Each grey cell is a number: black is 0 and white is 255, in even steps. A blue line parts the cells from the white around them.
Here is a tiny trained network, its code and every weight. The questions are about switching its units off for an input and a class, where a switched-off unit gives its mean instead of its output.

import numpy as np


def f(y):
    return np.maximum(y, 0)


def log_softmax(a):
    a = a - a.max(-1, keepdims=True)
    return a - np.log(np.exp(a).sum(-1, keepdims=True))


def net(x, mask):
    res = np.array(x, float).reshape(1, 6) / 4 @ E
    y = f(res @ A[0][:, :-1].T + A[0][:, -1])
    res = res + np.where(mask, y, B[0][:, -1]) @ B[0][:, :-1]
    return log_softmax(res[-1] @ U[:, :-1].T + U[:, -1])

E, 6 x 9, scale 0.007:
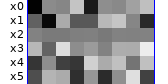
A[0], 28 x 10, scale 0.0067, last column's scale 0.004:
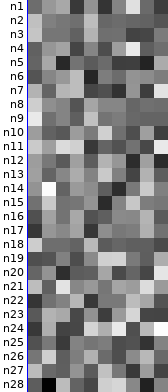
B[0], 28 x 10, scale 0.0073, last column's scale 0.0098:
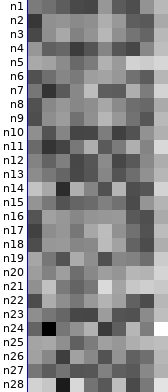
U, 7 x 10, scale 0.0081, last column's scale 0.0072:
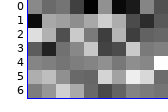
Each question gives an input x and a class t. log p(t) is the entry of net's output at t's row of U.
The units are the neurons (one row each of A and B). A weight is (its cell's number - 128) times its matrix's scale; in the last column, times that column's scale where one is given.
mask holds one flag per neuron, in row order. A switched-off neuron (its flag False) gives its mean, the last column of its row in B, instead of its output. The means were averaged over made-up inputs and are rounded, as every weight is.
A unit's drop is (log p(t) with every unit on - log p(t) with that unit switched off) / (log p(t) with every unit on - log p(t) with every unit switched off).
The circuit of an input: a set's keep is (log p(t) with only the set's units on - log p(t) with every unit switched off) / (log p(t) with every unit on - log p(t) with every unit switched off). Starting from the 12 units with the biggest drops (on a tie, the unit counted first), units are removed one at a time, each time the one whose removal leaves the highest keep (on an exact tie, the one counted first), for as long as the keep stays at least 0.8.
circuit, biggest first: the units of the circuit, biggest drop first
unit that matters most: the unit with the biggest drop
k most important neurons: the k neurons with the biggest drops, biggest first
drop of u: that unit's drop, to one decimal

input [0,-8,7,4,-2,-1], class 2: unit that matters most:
n14
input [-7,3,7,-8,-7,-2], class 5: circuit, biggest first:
[n5; n25]
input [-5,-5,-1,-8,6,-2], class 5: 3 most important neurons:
[n5; n20; n25]
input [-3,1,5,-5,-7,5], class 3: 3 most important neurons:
[n7; n11; n21]
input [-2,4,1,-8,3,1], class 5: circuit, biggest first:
[n5; n25]
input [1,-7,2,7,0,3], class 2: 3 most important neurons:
[n14; n26; n5]
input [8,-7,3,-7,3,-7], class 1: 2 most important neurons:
[n17; n16]
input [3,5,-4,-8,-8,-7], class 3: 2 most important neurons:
[n7; n11]
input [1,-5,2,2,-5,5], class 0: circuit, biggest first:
[n1; n15]
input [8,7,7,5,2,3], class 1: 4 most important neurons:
[n22; n17; n14; n6]
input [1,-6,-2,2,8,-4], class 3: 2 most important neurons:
[n24; n28]
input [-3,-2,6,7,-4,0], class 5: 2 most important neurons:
[n21; n24]
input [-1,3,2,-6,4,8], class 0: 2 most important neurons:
[n23; n4]
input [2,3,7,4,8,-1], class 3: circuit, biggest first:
[n24]
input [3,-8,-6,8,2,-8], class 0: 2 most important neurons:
[n13; n10]
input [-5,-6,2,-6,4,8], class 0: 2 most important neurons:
[n23; n1]
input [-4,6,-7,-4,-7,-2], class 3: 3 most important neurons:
[n7; n11; n14]
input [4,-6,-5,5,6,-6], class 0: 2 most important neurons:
[n13; n10]
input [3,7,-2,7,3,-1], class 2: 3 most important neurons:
[n28; n19; n5]
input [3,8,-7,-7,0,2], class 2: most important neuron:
[n28]
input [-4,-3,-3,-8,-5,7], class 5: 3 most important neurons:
[n5; n25; n20]
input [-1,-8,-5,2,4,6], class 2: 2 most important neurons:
[n14; n26]
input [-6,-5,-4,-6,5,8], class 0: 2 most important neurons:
[n23; n1]
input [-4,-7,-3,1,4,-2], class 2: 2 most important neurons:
[n14; n26]
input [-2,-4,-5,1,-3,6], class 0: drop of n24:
0.1
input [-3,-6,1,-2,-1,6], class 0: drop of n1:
0.4
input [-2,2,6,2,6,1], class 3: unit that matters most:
n24
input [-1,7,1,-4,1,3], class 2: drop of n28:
0.6
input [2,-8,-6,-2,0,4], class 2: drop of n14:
0.4
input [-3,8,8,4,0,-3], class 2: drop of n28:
0.7
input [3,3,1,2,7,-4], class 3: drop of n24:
0.8
